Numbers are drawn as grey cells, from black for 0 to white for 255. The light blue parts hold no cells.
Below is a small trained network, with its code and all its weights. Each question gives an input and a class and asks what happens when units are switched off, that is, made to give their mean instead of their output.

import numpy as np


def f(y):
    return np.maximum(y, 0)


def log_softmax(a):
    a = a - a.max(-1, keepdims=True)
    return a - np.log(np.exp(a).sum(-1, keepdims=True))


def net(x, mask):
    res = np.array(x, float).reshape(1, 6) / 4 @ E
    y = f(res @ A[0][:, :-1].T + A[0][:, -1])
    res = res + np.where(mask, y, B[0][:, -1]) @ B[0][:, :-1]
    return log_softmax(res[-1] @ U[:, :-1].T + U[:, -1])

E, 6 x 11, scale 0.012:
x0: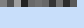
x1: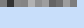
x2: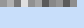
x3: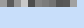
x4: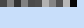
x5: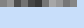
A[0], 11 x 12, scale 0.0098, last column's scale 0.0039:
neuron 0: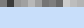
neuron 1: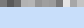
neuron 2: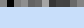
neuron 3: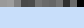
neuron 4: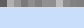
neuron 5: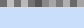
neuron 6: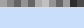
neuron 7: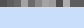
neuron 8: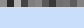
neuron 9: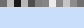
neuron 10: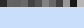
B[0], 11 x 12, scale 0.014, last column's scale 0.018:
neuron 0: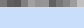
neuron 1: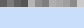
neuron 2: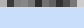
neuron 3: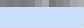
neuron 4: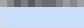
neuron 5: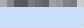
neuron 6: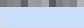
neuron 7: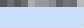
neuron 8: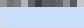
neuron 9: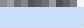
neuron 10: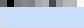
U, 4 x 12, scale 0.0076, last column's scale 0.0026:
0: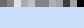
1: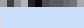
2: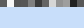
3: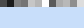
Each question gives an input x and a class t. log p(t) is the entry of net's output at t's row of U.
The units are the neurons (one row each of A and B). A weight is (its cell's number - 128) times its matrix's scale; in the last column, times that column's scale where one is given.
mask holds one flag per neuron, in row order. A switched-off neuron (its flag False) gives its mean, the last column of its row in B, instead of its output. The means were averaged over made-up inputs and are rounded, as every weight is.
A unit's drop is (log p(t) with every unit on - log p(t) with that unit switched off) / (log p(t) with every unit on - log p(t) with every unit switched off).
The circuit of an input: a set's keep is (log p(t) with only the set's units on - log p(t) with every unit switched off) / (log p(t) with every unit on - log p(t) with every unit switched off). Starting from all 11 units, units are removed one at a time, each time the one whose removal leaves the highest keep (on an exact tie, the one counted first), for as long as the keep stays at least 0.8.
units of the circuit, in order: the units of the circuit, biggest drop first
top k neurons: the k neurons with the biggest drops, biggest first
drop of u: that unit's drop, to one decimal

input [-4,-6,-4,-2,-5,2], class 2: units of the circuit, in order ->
neuron 10
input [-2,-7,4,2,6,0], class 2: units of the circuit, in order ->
neuron 2; neuron 5
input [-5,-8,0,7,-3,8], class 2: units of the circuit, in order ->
neuron 10; neuron 2
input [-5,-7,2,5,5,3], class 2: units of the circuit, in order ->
neuron 2; neuron 5
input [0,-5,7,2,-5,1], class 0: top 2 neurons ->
neuron 2; neuron 8
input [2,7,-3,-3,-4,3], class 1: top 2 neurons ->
neuron 10; neuron 8
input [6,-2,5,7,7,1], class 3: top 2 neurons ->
neuron 10; neuron 9
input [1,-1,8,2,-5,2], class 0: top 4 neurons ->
neuron 10; neuron 2; neuron 8; neuron 9
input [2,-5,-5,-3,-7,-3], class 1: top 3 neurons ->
neuron 10; neuron 8; neuron 1
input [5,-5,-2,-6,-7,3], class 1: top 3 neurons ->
neuron 10; neuron 1; neuron 8
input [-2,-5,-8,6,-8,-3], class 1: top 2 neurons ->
neuron 10; neuron 1
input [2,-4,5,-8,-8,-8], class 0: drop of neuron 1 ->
0.1
